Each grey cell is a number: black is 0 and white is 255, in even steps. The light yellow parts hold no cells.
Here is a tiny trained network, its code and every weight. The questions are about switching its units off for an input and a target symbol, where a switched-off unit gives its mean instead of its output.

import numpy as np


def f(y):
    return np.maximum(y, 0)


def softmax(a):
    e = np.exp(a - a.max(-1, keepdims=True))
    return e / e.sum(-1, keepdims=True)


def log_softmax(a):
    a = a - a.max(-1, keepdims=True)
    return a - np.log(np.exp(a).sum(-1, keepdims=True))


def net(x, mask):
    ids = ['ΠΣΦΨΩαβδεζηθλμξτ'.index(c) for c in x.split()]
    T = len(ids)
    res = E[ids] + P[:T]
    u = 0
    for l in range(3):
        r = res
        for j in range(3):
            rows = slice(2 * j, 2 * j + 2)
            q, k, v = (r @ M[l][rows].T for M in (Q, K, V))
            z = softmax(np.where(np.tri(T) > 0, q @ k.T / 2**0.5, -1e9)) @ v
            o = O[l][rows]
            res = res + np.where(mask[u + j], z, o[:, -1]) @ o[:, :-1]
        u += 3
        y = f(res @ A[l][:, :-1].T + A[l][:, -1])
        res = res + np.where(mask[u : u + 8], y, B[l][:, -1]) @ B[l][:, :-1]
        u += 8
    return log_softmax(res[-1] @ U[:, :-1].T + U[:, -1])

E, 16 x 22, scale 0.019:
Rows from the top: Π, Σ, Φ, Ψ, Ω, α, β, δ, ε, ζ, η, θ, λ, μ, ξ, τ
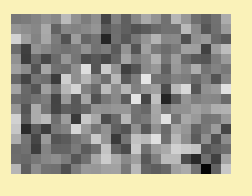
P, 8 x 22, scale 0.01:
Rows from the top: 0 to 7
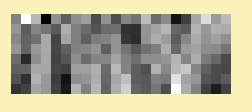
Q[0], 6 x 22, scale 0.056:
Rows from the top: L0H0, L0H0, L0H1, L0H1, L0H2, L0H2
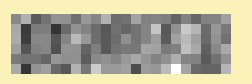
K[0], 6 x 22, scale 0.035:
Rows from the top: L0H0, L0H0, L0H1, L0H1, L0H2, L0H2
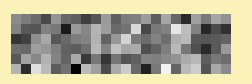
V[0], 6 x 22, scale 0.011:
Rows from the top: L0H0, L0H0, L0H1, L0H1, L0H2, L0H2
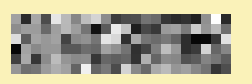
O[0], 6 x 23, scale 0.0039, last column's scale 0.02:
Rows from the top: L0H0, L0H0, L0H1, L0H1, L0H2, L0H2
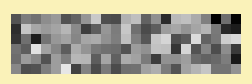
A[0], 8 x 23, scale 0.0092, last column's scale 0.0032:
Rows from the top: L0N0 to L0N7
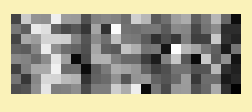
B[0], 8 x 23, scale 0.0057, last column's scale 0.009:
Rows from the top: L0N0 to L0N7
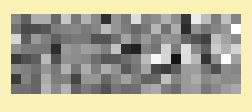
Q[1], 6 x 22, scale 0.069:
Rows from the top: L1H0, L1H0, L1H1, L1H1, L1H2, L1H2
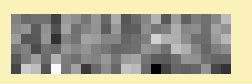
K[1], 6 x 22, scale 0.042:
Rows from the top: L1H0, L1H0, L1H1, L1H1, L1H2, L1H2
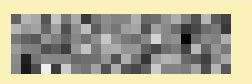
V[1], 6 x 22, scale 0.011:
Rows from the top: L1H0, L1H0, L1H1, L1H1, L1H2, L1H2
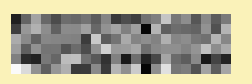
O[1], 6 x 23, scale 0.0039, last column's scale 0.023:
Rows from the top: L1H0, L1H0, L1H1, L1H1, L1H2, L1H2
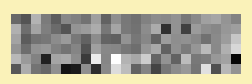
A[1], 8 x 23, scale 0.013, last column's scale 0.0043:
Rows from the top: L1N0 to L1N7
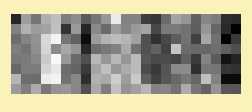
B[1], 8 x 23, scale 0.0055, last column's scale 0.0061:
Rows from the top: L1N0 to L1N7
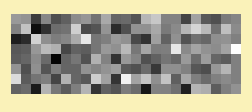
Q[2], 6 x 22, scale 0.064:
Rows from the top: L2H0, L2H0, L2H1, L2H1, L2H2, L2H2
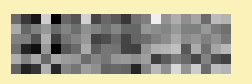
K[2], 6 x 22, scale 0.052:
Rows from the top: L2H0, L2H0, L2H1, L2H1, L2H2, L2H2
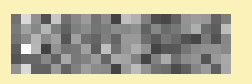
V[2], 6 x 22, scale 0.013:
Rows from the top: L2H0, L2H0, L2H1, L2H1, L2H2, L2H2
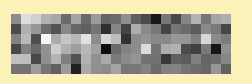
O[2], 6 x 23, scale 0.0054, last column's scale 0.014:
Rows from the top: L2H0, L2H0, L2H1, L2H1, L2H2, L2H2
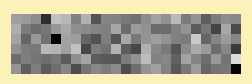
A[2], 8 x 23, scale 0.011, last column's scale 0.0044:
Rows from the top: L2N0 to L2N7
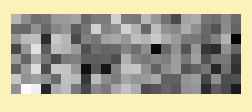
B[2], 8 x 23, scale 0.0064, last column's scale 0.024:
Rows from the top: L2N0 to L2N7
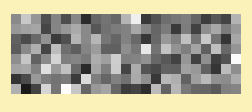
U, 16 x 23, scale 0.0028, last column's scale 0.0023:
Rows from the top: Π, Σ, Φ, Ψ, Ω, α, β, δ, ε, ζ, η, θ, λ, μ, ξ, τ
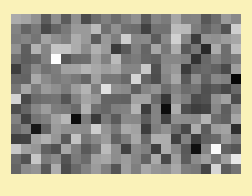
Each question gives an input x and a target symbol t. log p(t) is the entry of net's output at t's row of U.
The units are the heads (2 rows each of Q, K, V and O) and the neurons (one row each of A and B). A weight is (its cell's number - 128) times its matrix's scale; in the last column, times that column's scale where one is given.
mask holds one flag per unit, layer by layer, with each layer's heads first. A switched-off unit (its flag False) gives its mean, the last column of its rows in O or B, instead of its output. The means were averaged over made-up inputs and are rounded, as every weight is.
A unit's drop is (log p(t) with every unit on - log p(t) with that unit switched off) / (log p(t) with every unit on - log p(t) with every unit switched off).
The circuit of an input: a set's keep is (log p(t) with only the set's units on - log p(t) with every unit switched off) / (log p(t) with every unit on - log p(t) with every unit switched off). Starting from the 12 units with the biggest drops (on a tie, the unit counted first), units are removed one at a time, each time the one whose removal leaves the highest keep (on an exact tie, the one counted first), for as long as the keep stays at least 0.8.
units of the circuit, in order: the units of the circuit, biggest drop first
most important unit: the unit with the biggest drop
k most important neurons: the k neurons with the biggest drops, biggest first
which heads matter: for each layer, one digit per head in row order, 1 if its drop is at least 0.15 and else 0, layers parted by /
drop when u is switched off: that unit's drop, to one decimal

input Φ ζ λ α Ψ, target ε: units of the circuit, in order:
(L0H0)
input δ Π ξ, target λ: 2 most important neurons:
(L0N4; L0N3)
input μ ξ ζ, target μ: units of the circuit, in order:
(L0H0; L1H2)
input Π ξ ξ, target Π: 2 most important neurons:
(L2N0; L0N0)
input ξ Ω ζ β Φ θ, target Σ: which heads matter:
100 / 000 / 000
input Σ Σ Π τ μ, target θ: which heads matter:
010 / 000 / 000
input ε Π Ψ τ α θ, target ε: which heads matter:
100 / 110 / 111
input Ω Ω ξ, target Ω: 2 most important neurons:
(L0N1; L0N3)
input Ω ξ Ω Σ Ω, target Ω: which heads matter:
000 / 000 / 010
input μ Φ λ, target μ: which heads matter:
100 / 000 / 000
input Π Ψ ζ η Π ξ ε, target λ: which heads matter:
010 / 000 / 000
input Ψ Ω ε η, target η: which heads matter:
011 / 000 / 000
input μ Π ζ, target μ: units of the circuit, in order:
(L0H0; L0H1)
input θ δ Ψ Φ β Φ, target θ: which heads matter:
100 / 001 / 000
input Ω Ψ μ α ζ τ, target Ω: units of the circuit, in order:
(L2H1)
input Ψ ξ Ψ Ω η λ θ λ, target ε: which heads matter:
100 / 010 / 000
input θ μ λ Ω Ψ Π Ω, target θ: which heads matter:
100 / 001 / 000
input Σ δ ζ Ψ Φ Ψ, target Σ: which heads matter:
000 / 001 / 100
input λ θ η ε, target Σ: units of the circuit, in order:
(L0N3; L0H0)
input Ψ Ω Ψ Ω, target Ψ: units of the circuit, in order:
(L1H2)
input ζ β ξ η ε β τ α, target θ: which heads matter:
010 / 000 / 000
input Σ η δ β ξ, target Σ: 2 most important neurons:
(L2N2; L0N1)
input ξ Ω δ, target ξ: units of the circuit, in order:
(L1H0; L0H1; L2H2)
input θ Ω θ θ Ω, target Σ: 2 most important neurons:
(L0N3; L1N7)
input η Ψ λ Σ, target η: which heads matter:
001 / 101 / 000
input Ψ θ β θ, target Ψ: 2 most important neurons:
(L2N4; L2N2)
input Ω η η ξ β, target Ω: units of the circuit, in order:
(L2H1)
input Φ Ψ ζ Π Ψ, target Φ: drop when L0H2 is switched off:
0.2
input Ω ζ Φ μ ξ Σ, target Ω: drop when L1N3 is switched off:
0.0
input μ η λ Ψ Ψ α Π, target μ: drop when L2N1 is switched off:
0.5
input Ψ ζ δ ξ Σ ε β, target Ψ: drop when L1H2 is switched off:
0.7
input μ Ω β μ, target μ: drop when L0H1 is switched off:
0.1
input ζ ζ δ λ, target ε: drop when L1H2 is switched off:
-0.2
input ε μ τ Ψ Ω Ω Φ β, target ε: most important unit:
L2H0
